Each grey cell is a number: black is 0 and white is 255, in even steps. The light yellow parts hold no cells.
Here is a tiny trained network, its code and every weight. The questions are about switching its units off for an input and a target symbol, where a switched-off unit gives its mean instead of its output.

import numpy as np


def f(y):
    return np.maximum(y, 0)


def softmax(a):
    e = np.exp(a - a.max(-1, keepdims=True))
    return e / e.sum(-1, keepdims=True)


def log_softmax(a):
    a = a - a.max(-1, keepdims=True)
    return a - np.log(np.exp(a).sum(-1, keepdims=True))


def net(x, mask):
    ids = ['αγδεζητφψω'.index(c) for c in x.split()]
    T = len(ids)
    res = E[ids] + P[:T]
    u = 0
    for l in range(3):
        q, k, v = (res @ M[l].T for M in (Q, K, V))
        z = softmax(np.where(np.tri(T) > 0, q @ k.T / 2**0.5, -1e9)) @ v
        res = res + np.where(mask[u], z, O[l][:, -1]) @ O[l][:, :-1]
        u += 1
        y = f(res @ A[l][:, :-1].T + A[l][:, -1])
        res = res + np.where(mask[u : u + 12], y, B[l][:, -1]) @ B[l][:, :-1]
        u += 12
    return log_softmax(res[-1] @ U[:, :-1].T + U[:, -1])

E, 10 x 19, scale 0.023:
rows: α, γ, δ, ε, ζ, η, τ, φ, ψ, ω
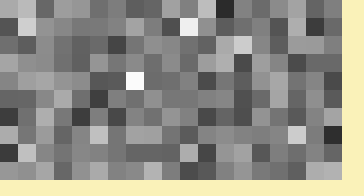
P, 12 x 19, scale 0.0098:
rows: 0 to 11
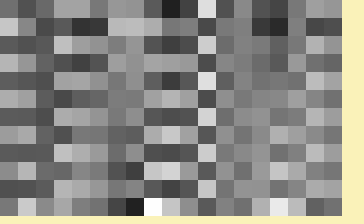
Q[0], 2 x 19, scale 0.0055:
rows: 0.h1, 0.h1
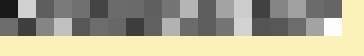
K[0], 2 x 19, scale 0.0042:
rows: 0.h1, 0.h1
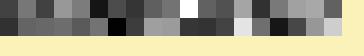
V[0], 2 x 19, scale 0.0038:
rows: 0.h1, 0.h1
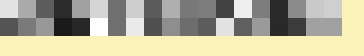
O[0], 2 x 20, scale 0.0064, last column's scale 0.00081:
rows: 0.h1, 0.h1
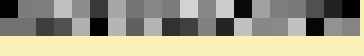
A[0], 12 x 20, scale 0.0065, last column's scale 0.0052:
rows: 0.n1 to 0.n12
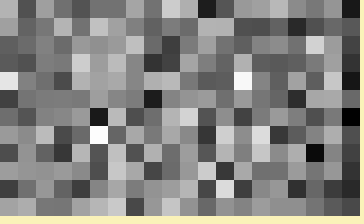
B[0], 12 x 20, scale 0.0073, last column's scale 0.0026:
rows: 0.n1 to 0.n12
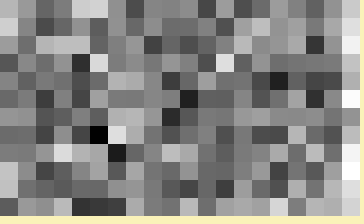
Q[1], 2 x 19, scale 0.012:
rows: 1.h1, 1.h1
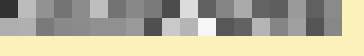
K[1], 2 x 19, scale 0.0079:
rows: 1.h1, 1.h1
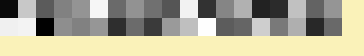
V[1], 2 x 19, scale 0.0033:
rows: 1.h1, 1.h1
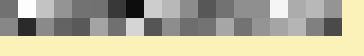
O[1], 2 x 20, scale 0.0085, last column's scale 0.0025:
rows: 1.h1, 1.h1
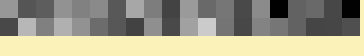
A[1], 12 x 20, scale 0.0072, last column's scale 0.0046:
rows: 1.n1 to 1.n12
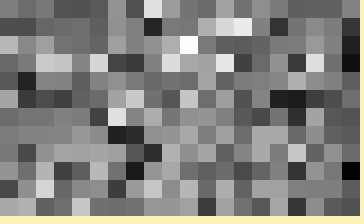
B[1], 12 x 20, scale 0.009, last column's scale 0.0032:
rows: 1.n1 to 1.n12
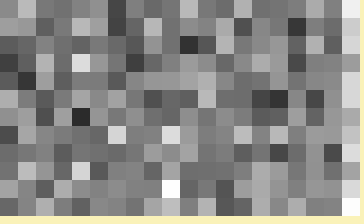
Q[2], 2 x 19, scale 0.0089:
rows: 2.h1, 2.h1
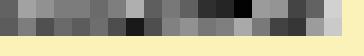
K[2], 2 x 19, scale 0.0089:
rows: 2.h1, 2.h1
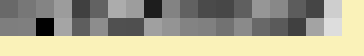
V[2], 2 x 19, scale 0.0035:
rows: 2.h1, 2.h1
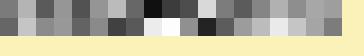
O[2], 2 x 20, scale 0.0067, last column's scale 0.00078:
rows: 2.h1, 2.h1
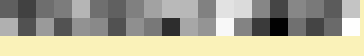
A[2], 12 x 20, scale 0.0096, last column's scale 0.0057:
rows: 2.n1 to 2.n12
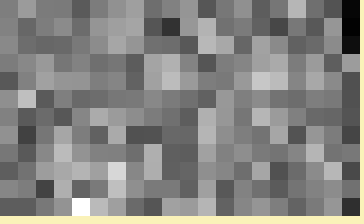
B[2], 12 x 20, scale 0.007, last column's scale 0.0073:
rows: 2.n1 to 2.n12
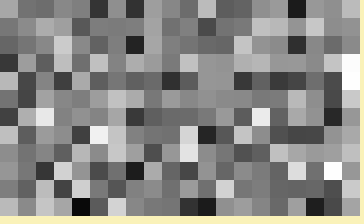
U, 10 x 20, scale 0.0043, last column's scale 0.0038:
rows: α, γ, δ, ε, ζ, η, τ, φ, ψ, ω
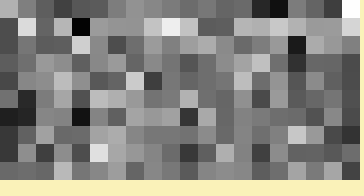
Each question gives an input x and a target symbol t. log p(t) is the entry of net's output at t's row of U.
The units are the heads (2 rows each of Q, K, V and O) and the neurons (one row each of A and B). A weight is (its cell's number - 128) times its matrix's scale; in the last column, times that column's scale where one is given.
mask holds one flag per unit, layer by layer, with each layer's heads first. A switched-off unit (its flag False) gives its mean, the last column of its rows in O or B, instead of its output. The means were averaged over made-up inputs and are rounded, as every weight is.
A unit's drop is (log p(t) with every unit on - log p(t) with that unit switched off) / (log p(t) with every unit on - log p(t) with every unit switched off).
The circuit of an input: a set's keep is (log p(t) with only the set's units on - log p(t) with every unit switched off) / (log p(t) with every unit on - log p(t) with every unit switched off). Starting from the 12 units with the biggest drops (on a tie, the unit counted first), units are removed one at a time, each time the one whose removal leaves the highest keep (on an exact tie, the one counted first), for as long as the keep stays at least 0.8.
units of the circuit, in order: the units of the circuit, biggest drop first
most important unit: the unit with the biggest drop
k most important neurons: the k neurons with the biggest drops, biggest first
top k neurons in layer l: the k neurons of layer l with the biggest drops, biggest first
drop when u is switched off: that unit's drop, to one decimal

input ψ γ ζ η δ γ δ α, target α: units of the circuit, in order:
(1.h1)
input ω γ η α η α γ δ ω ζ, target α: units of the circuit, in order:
(2.h1; 1.n12)
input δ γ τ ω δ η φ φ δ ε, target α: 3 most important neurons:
(1.n6; 0.n11; 2.n4)
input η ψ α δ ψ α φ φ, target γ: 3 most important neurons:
(2.n4; 0.n8; 2.n11)
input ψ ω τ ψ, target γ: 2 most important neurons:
(2.n4; 0.n11)
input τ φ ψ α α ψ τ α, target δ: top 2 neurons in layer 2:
(2.n5; 2.n4)
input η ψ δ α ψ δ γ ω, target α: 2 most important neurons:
(0.n8; 0.n5)
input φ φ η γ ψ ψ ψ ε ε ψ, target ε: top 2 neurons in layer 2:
(2.n5; 2.n12)
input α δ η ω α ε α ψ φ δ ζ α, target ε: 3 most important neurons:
(2.n5; 2.n12; 1.n4)
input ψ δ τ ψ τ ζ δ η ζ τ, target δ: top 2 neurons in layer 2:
(2.n5; 2.n4)
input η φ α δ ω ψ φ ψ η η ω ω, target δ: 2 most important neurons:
(2.n5; 0.n8)
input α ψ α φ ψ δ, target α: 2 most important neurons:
(2.n4; 1.n1)
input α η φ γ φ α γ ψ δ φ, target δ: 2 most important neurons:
(2.n5; 0.n12)
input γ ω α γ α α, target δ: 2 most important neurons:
(2.n5; 1.n4)
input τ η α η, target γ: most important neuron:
(0.n11)
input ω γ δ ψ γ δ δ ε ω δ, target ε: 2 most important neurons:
(2.n5; 0.n9)
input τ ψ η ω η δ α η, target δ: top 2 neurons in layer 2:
(2.n5; 2.n4)
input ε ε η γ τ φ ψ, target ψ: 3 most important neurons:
(0.n4; 0.n6; 1.n2)
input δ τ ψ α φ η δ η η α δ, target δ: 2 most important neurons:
(1.n2; 1.n5)
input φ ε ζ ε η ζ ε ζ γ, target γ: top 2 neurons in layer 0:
(0.n10; 0.n4)
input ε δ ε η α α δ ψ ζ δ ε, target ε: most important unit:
2.n7
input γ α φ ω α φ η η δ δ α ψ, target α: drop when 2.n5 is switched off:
-0.1
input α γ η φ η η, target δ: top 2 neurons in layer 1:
(1.n4; 1.n10)
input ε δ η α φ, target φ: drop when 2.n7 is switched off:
0.4
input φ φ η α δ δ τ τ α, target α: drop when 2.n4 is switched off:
0.2
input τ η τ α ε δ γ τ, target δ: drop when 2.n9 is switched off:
0.0
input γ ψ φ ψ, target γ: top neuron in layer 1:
(1.n6)
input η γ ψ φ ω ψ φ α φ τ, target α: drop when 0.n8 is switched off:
0.1
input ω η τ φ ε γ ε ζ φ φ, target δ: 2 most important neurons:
(2.n5; 0.n9)
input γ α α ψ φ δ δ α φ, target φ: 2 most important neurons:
(2.n7; 2.n9)
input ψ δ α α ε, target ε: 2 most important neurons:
(2.n7; 2.n3)
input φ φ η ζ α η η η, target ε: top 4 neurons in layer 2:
(2.n5; 2.n12; 2.n4; 2.n9)
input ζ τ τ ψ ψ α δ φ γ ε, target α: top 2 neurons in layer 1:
(1.n6; 1.n1)
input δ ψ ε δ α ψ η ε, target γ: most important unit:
2.n4
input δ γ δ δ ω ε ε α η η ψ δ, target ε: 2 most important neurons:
(2.n5; 2.n12)
